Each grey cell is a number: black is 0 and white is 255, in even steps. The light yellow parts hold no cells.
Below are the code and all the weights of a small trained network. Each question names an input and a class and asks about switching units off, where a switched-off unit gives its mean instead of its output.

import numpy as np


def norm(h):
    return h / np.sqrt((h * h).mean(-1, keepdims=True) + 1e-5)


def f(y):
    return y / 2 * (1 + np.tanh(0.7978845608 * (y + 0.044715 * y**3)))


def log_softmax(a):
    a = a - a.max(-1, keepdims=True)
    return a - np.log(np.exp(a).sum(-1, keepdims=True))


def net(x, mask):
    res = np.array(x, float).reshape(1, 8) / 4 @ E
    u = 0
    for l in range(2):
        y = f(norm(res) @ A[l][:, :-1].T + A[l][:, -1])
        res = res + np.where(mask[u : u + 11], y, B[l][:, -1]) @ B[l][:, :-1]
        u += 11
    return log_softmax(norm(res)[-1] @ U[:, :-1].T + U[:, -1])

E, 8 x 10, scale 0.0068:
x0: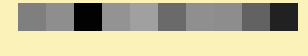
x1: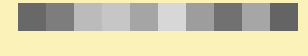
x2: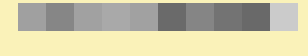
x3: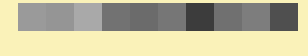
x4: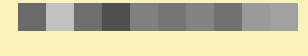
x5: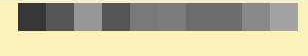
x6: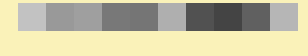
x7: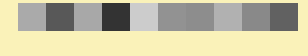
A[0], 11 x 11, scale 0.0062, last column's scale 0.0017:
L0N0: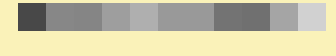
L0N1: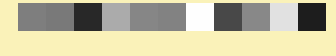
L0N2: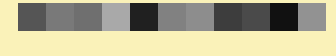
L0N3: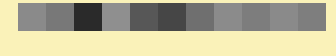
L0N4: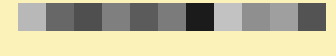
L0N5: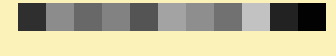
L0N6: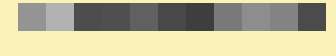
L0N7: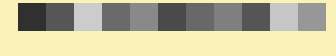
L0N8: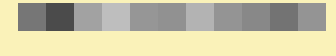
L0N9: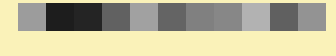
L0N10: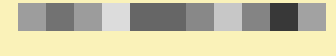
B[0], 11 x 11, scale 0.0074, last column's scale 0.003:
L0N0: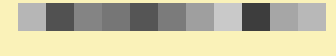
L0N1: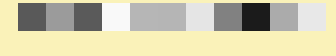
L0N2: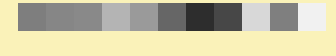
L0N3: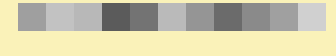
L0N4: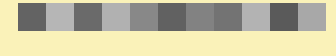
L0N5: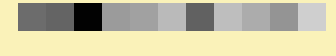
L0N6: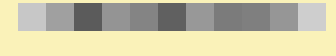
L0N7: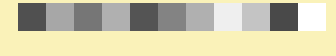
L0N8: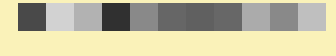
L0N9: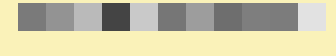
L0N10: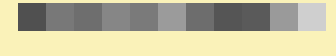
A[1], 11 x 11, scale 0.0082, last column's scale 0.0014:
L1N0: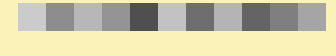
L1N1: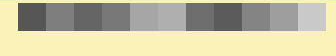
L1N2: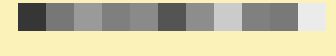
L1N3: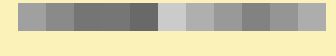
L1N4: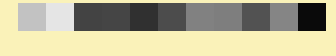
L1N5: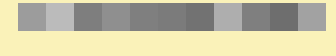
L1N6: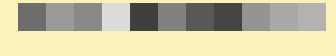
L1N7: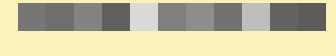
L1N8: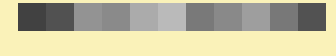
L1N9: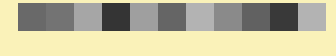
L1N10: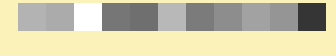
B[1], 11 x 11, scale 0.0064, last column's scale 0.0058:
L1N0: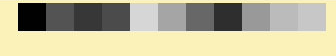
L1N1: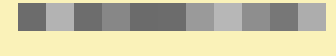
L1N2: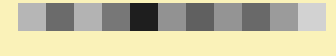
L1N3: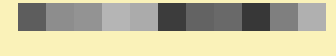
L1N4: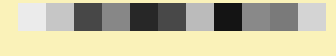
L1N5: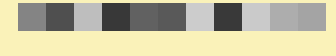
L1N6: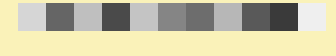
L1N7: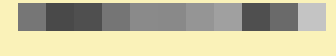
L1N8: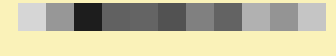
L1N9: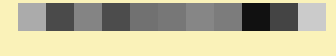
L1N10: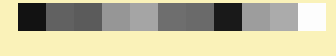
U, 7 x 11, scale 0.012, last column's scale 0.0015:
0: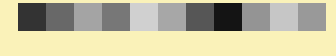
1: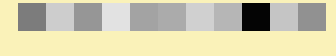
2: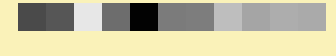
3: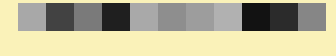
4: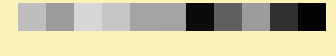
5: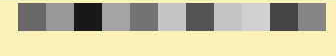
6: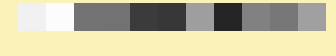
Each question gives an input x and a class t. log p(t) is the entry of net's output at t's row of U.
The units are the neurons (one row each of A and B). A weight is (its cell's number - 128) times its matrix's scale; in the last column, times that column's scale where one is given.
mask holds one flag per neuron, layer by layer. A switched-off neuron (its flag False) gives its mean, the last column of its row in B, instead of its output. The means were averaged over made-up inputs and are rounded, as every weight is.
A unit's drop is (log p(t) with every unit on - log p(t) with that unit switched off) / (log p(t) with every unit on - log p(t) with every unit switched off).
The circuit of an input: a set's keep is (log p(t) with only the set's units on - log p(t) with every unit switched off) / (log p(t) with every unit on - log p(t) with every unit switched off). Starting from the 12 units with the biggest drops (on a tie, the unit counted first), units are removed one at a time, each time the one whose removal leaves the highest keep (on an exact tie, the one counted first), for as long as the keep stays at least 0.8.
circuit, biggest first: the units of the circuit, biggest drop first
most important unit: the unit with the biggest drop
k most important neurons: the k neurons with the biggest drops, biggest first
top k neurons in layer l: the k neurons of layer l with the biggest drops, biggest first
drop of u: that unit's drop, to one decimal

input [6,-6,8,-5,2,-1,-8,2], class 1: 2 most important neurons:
(L0N1, L1N6)
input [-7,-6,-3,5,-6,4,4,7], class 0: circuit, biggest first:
(L1N10)
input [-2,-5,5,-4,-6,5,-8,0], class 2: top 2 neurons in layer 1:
(L1N2, L1N6)
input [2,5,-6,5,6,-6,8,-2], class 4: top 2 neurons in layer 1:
(L1N6, L1N8)
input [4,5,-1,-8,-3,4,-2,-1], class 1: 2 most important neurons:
(L0N1, L0N0)
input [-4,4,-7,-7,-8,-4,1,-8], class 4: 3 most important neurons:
(L0N2, L1N6, L0N8)
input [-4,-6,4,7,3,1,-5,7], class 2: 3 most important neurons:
(L0N7, L1N2, L1N6)
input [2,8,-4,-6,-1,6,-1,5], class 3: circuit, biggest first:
(L1N9, L0N0)
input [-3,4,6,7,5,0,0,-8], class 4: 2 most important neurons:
(L1N6, L0N3)
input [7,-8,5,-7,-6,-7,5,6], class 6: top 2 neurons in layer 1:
(L1N4, L1N6)
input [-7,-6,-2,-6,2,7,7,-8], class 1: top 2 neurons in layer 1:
(L1N8, L1N5)
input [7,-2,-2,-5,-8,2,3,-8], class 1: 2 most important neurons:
(L0N1, L0N3)
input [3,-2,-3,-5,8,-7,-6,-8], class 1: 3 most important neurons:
(L0N1, L0N5, L1N8)
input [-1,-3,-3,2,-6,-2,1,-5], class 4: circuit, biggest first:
(L0N2)
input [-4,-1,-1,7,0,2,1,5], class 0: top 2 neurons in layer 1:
(L1N10, L1N0)
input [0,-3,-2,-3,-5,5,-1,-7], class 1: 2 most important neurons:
(L0N1, L0N3)
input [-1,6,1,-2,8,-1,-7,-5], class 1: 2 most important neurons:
(L0N1, L0N0)
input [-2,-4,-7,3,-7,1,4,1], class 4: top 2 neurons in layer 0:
(L0N4, L0N2)
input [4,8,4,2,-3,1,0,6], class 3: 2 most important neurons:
(L1N9, L0N3)
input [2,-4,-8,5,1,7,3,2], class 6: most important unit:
L0N6
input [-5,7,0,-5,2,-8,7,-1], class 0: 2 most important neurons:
(L1N0, L1N10)
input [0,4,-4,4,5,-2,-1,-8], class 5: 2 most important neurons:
(L0N5, L1N1)
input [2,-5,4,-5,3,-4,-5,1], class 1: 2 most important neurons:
(L0N1, L1N8)
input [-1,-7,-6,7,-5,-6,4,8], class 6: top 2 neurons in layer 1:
(L1N4, L1N6)
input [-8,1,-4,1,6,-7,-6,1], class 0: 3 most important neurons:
(L1N10, L0N7, L0N4)
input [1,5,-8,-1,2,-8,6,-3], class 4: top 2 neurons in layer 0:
(L0N2, L0N7)
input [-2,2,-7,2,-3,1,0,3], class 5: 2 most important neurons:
(L0N5, L1N6)
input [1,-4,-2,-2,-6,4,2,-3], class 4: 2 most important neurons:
(L0N2, L1N6)
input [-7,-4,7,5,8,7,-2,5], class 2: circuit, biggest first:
(L0N7)
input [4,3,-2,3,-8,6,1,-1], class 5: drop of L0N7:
-0.1
